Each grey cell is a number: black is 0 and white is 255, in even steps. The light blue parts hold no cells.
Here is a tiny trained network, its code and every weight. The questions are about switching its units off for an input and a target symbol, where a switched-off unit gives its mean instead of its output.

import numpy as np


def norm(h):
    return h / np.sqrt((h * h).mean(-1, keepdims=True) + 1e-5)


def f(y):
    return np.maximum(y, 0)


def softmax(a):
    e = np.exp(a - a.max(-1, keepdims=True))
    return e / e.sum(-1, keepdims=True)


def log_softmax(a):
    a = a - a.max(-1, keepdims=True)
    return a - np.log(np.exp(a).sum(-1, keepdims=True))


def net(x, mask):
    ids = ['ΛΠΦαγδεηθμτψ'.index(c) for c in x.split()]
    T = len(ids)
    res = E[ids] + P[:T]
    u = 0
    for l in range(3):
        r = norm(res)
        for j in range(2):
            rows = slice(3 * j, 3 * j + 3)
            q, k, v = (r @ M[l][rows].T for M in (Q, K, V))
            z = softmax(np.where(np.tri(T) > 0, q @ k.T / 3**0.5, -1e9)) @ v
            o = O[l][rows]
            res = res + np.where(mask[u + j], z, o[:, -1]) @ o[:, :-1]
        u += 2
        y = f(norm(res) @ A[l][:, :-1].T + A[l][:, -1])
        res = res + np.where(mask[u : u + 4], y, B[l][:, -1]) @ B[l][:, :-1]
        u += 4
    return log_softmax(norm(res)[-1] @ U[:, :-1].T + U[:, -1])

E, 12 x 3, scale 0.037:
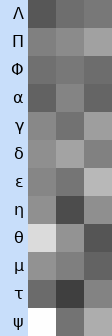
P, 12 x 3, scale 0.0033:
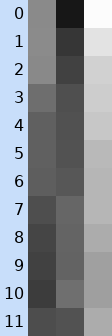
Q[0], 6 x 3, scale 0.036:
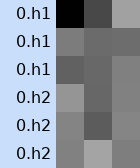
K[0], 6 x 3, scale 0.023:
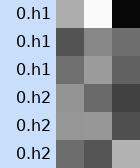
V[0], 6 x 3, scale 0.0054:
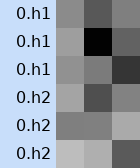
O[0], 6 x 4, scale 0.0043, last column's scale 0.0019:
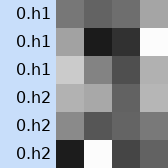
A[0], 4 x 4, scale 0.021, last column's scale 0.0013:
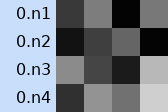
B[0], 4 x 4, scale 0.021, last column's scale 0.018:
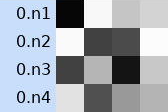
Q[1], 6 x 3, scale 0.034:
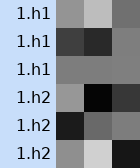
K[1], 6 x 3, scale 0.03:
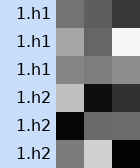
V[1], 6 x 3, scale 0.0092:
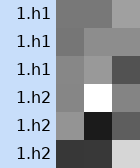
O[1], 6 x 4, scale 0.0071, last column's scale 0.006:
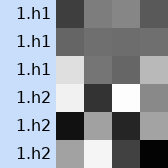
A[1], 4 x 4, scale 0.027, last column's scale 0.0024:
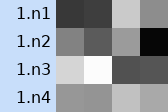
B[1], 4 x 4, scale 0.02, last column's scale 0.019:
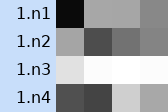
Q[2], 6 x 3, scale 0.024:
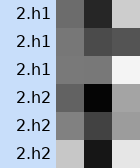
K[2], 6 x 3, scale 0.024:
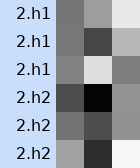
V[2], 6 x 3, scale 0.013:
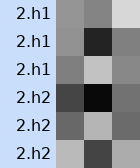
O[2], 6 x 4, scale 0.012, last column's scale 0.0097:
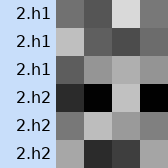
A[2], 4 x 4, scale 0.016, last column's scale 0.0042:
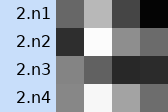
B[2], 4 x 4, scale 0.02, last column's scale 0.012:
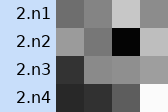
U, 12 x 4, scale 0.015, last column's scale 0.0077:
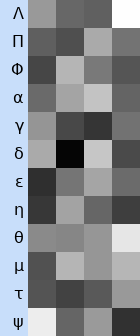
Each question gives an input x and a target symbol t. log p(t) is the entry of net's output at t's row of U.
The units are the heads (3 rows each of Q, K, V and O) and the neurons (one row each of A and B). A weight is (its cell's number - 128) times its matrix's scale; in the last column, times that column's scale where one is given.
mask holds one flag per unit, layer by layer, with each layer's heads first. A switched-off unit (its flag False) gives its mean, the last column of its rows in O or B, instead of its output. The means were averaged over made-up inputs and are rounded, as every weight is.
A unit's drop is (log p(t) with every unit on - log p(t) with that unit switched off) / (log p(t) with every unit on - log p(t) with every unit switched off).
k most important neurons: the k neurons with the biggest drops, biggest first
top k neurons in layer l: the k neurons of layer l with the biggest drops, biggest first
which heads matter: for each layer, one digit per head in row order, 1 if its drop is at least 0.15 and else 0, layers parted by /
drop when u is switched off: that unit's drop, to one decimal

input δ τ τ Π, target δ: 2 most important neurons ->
0.n1, 0.n2
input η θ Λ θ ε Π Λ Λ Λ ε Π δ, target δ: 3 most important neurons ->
0.n3, 0.n1, 0.n2
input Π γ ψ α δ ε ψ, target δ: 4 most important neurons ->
0.n2, 0.n1, 1.n3, 0.n3
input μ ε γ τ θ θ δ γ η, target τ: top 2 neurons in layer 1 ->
1.n3, 1.n4
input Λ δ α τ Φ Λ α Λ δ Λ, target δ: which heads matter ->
10 / 00 / 01
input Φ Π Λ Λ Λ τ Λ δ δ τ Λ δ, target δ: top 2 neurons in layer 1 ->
1.n3, 1.n2
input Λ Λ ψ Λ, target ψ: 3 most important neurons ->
0.n2, 0.n4, 2.n2
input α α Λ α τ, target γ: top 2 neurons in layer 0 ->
0.n1, 0.n2
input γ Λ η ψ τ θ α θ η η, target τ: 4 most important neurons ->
0.n1, 1.n3, 0.n2, 0.n4
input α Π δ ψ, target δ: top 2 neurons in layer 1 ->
1.n3, 1.n4
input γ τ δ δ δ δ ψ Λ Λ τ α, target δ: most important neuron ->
0.n1
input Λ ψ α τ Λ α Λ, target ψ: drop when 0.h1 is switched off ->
0.1
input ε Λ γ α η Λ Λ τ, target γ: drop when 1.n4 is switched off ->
0.1
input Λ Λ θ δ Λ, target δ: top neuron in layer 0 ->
0.n3
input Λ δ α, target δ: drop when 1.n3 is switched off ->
0.1
